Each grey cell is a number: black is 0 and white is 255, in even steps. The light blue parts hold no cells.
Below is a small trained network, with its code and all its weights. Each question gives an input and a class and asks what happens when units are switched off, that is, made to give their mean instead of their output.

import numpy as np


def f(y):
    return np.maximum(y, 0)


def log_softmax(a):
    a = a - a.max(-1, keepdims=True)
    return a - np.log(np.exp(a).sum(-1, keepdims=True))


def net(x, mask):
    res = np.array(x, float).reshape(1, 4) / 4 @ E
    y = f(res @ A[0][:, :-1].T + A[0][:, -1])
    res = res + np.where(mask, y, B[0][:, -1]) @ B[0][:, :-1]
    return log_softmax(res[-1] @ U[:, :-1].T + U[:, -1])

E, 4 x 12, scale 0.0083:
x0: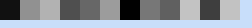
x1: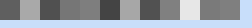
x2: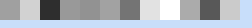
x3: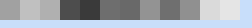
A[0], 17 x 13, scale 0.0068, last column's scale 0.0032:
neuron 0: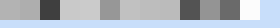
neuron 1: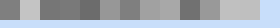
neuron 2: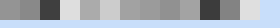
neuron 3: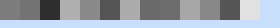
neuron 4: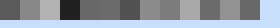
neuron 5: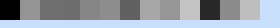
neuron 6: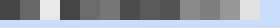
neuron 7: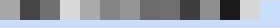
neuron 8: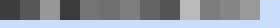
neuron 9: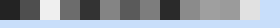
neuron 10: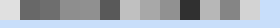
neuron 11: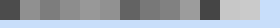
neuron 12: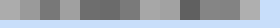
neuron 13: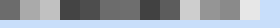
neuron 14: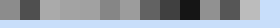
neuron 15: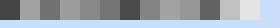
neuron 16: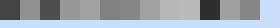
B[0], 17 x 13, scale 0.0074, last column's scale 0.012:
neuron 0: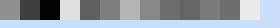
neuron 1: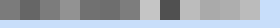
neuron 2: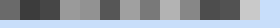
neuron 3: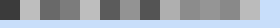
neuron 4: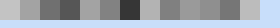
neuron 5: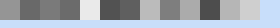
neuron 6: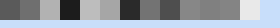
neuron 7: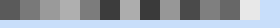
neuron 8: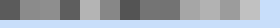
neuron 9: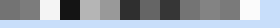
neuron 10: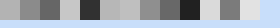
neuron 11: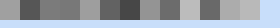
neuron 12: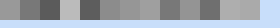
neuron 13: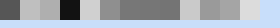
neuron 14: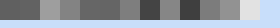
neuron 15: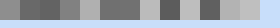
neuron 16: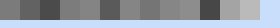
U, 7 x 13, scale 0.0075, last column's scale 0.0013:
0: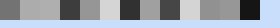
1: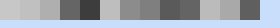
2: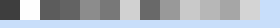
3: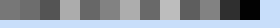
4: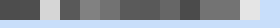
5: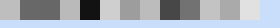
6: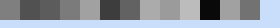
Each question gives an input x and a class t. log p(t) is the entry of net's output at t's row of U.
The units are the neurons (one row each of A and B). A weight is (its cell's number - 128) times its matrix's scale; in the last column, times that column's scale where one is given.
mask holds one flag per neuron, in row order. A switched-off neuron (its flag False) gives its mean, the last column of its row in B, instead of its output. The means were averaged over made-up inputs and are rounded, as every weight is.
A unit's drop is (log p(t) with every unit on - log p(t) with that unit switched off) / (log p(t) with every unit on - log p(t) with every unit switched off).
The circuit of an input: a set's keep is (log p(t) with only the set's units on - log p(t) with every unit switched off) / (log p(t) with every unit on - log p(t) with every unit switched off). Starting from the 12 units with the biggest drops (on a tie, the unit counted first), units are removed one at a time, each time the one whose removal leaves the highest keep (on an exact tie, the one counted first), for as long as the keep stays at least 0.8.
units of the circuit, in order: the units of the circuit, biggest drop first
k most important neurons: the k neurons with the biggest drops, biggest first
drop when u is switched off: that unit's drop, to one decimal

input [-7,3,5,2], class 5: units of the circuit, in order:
neuron 10
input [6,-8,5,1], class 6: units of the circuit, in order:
neuron 13; neuron 5
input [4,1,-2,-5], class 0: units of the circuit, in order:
neuron 0; neuron 7
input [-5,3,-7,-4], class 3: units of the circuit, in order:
neuron 9; neuron 6
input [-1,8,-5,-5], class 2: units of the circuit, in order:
neuron 3; neuron 9
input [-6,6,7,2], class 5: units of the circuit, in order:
neuron 10; neuron 0
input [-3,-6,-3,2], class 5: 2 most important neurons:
neuron 10; neuron 13
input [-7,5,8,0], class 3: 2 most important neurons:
neuron 2; neuron 3
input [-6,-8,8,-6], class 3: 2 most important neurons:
neuron 2; neuron 7
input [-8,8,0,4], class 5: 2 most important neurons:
neuron 10; neuron 0
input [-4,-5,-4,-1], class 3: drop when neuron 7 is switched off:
0.2
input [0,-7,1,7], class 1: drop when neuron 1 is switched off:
-0.2
